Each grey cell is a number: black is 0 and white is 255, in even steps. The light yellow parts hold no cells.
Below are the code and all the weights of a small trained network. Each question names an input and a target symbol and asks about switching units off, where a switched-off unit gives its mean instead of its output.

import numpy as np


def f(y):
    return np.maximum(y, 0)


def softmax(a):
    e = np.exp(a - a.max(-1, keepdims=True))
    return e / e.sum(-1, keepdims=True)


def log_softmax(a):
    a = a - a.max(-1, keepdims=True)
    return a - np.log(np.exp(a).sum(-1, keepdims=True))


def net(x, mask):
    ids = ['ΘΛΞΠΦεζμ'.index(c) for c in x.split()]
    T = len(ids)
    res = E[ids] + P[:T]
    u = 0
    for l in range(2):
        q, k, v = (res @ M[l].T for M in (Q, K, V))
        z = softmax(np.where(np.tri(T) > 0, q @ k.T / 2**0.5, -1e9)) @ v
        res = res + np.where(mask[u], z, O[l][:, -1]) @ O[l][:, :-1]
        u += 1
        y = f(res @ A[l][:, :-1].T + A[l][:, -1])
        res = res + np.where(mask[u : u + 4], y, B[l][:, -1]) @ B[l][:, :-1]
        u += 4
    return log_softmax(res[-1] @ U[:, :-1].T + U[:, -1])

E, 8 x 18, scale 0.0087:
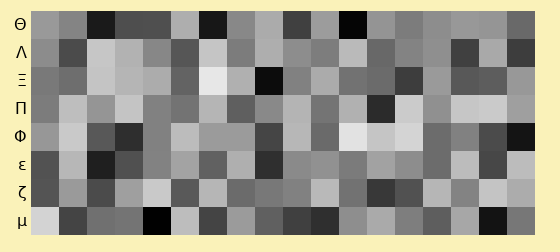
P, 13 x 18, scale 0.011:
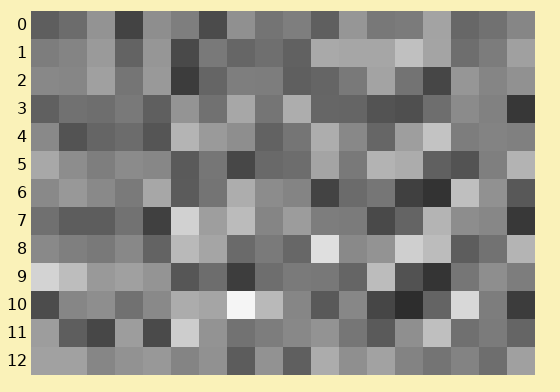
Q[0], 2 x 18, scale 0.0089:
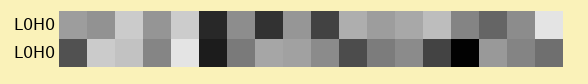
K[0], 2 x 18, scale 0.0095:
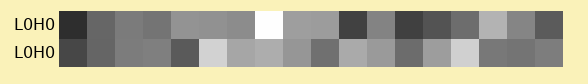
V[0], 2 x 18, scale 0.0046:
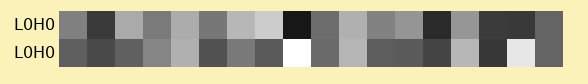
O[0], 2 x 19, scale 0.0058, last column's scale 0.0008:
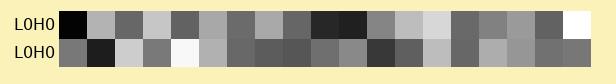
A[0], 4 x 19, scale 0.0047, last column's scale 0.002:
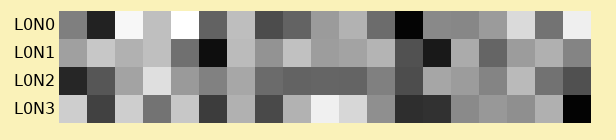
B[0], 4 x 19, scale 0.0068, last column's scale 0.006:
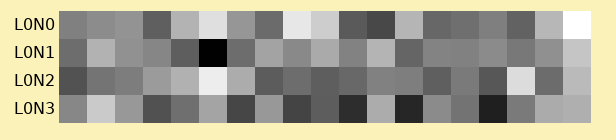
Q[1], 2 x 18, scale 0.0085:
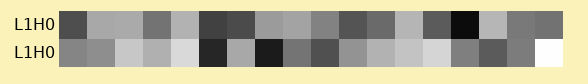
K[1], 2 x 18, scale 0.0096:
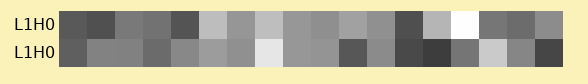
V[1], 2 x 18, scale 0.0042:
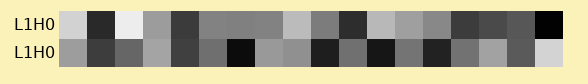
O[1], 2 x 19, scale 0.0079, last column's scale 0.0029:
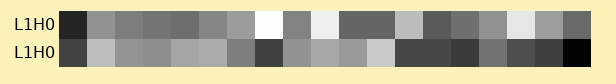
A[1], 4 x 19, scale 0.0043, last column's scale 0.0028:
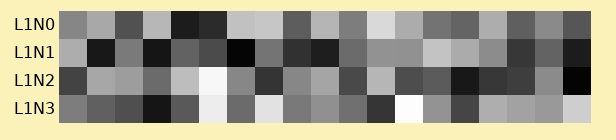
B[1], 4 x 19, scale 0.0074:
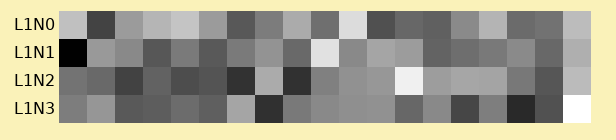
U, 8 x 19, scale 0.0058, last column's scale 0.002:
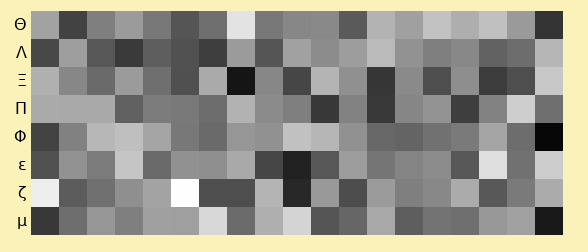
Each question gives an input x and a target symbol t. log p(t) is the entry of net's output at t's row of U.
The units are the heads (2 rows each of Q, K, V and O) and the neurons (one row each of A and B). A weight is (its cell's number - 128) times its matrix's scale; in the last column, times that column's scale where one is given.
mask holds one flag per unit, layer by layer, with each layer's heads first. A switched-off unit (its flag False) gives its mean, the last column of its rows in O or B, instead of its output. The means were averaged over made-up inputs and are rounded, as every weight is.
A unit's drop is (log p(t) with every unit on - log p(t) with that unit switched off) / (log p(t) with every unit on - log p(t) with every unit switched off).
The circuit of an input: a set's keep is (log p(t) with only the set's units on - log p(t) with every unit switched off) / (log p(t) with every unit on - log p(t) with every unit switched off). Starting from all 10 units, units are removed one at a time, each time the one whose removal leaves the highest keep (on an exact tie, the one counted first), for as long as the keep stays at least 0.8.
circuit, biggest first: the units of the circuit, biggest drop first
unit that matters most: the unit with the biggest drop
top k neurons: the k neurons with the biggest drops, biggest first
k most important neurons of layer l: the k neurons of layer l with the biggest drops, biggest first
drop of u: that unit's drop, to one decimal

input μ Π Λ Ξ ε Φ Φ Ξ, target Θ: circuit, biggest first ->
[L0H0, L1H0, L1N0]
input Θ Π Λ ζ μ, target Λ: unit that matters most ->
L1N1
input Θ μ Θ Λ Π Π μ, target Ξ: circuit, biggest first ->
[L1N3, L1N2]
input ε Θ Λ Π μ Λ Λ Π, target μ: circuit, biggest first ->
[L1H0, L0H0, L0N0, L0N2]
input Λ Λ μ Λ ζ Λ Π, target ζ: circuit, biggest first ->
[L1H0, L0H0, L0N0]
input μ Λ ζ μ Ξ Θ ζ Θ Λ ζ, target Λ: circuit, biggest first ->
[L1N2, L1H0, L0N3, L0H0]
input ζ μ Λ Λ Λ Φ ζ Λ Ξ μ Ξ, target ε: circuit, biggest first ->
[L0H0, L0N0]
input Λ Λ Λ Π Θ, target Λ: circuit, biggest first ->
[L1N3, L1H0]
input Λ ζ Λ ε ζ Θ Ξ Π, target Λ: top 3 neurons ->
[L1N2, L0N3, L0N0]
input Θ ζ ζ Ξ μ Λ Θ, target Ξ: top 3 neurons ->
[L1N3, L1N2, L1N1]
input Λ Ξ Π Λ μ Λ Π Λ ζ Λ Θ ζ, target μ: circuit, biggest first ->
[L1H0, L0N0, L0H0]
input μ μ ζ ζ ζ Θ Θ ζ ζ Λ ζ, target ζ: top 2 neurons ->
[L0N0, L1N1]
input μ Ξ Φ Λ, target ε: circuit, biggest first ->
[L0H0, L0N0, L0N2]
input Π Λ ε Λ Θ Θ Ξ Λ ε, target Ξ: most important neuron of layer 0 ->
[L0N3]
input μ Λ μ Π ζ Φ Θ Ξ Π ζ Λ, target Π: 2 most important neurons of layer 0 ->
[L0N3, L0N1]
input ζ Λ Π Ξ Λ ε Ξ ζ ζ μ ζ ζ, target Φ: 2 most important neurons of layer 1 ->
[L1N0, L1N3]
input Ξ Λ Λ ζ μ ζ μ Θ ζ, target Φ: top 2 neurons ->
[L1N0, L0N1]
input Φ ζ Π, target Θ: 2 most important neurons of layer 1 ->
[L1N0, L1N3]
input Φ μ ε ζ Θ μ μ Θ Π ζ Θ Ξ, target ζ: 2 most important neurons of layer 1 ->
[L1N1, L1N3]
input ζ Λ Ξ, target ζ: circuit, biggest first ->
[L0H0, L1H0, L0N0]
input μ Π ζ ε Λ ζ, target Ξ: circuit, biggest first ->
[L1H0]
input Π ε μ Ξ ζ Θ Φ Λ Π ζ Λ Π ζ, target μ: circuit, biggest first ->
[L1H0, L0H0, L0N0]
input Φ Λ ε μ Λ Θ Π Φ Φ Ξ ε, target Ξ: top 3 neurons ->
[L1N3, L1N0, L1N2]
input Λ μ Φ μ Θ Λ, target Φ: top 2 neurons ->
[L1N0, L0N1]
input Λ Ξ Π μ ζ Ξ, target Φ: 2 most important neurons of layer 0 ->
[L0N1, L0N0]
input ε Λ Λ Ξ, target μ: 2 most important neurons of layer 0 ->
[L0N0, L0N2]
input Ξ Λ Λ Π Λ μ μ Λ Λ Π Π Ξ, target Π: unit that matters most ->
L0H0
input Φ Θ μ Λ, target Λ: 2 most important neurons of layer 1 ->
[L1N2, L1N0]
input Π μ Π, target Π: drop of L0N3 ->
0.4
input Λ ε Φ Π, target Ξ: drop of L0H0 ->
0.7
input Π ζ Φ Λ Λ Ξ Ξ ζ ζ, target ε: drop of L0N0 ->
0.2
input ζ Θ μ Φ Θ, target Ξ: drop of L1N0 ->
0.0
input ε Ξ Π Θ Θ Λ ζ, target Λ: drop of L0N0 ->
0.2
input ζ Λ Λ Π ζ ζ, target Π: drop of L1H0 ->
0.1
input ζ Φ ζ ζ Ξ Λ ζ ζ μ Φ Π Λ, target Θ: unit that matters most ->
L0H0
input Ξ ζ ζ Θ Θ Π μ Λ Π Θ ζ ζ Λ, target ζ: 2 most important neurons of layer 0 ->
[L0N0, L0N1]
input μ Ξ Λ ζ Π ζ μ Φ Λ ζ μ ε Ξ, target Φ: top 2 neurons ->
[L1N0, L0N1]
